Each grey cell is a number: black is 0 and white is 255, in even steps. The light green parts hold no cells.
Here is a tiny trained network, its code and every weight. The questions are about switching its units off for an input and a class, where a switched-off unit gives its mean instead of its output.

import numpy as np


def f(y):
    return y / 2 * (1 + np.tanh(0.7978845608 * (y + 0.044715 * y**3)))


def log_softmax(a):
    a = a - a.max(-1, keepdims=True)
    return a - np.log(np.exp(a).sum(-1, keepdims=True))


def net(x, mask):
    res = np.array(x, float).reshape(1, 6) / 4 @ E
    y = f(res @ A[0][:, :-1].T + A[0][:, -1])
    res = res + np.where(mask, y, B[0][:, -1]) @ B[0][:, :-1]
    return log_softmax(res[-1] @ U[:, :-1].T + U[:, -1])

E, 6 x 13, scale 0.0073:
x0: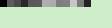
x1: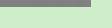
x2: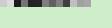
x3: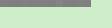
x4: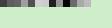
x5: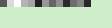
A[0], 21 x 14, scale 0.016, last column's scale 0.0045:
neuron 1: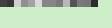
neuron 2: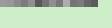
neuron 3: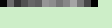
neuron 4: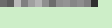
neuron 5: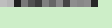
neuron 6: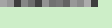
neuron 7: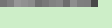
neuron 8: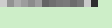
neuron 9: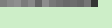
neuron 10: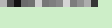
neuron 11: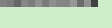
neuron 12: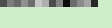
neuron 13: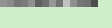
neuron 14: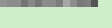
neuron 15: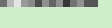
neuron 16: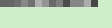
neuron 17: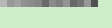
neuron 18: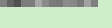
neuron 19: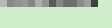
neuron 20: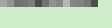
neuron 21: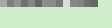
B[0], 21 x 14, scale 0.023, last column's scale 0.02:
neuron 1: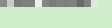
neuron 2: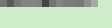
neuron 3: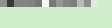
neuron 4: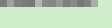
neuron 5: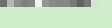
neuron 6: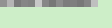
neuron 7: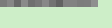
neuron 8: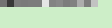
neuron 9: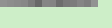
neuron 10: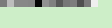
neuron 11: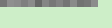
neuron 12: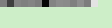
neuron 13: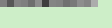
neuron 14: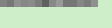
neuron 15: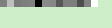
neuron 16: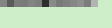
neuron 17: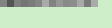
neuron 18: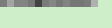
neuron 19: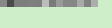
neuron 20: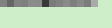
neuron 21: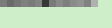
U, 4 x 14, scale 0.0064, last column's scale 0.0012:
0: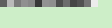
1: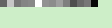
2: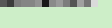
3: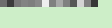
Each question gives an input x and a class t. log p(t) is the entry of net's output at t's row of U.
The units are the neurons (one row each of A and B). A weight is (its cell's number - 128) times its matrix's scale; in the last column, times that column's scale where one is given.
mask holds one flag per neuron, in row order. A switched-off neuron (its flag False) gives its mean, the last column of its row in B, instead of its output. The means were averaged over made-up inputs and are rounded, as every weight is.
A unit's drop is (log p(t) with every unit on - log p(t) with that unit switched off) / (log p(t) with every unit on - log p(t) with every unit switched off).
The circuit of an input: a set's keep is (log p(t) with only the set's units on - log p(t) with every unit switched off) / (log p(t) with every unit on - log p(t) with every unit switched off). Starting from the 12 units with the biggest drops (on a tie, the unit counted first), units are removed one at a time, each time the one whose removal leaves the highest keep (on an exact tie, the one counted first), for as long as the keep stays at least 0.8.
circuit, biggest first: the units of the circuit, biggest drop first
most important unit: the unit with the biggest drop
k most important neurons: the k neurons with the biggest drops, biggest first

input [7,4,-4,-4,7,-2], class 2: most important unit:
neuron 12
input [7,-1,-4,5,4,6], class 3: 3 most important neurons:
[neuron 3; neuron 10; neuron 18]
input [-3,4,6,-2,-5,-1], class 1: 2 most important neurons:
[neuron 5; neuron 12]
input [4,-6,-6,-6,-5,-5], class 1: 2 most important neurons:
[neuron 1; neuron 15]
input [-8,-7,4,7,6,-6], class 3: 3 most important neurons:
[neuron 8; neuron 19; neuron 15]
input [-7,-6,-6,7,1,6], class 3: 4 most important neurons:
[neuron 8; neuron 10; neuron 19; neuron 17]
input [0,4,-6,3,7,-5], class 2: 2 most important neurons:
[neuron 12; neuron 16]
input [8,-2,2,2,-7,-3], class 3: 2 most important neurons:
[neuron 3; neuron 12]
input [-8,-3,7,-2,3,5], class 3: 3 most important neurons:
[neuron 8; neuron 19; neuron 1]
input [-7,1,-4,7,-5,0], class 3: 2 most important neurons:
[neuron 8; neuron 12]
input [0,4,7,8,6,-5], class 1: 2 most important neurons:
[neuron 5; neuron 6]
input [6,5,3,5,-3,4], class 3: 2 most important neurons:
[neuron 3; neuron 10]
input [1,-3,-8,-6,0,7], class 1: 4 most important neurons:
[neuron 1; neuron 10; neuron 4; neuron 18]
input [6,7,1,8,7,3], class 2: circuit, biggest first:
[neuron 12]
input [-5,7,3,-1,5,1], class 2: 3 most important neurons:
[neuron 12; neuron 3; neuron 16]
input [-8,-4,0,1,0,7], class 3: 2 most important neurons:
[neuron 8; neuron 10]
